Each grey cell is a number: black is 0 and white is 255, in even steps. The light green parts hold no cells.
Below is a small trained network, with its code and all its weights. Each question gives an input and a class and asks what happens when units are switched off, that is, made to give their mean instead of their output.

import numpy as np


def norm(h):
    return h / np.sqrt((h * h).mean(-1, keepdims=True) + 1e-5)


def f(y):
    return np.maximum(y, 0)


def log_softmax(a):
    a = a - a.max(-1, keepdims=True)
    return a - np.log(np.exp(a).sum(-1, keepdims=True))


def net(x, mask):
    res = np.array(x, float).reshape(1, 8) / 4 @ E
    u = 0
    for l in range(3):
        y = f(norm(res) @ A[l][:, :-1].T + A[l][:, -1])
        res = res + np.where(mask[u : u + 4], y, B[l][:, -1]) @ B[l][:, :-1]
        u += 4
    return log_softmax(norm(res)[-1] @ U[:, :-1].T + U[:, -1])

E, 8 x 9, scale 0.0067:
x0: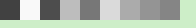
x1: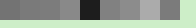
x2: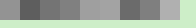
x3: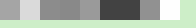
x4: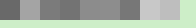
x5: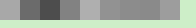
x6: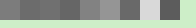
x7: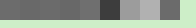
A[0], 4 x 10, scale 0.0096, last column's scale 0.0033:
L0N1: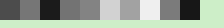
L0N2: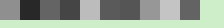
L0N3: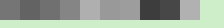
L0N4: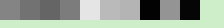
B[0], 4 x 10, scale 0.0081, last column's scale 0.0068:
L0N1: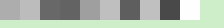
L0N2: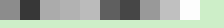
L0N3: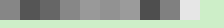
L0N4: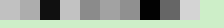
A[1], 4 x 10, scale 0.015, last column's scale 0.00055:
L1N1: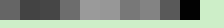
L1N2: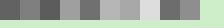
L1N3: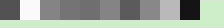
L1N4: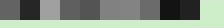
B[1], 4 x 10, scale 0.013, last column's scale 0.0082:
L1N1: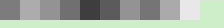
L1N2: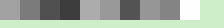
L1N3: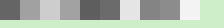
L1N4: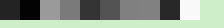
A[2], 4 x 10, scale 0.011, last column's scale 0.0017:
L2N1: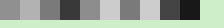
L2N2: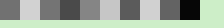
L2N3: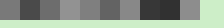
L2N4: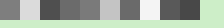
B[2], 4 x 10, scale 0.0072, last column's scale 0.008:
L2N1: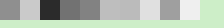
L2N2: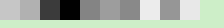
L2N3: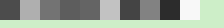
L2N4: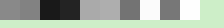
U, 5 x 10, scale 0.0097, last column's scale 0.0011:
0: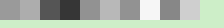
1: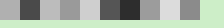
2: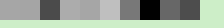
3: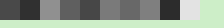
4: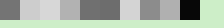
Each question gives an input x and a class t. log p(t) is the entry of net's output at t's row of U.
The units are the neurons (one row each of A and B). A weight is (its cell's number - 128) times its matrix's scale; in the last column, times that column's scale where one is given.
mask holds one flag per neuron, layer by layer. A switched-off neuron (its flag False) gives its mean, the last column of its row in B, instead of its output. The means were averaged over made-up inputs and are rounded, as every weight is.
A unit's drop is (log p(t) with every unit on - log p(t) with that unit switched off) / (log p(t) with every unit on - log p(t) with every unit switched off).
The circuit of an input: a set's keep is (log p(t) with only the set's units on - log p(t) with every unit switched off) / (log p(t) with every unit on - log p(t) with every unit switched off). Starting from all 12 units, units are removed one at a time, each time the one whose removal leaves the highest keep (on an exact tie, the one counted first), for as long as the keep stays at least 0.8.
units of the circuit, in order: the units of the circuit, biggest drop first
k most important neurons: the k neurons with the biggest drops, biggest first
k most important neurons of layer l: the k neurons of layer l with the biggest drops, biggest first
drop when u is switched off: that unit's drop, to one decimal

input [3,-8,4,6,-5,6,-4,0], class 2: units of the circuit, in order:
[L0N4]
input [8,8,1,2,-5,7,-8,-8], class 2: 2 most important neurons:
[L0N4, L1N1]
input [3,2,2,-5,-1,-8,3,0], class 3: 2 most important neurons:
[L1N4, L0N4]
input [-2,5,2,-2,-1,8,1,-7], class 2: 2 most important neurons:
[L1N4, L0N4]
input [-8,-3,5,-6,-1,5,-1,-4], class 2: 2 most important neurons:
[L0N4, L0N2]
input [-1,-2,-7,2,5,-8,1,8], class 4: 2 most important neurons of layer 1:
[L1N3, L1N4]
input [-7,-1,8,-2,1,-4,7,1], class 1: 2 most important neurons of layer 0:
[L0N2, L0N3]
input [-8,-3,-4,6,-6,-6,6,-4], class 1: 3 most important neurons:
[L0N2, L1N4, L0N3]
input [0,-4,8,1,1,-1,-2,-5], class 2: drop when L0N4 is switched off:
0.3
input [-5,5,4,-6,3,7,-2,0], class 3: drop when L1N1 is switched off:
0.0
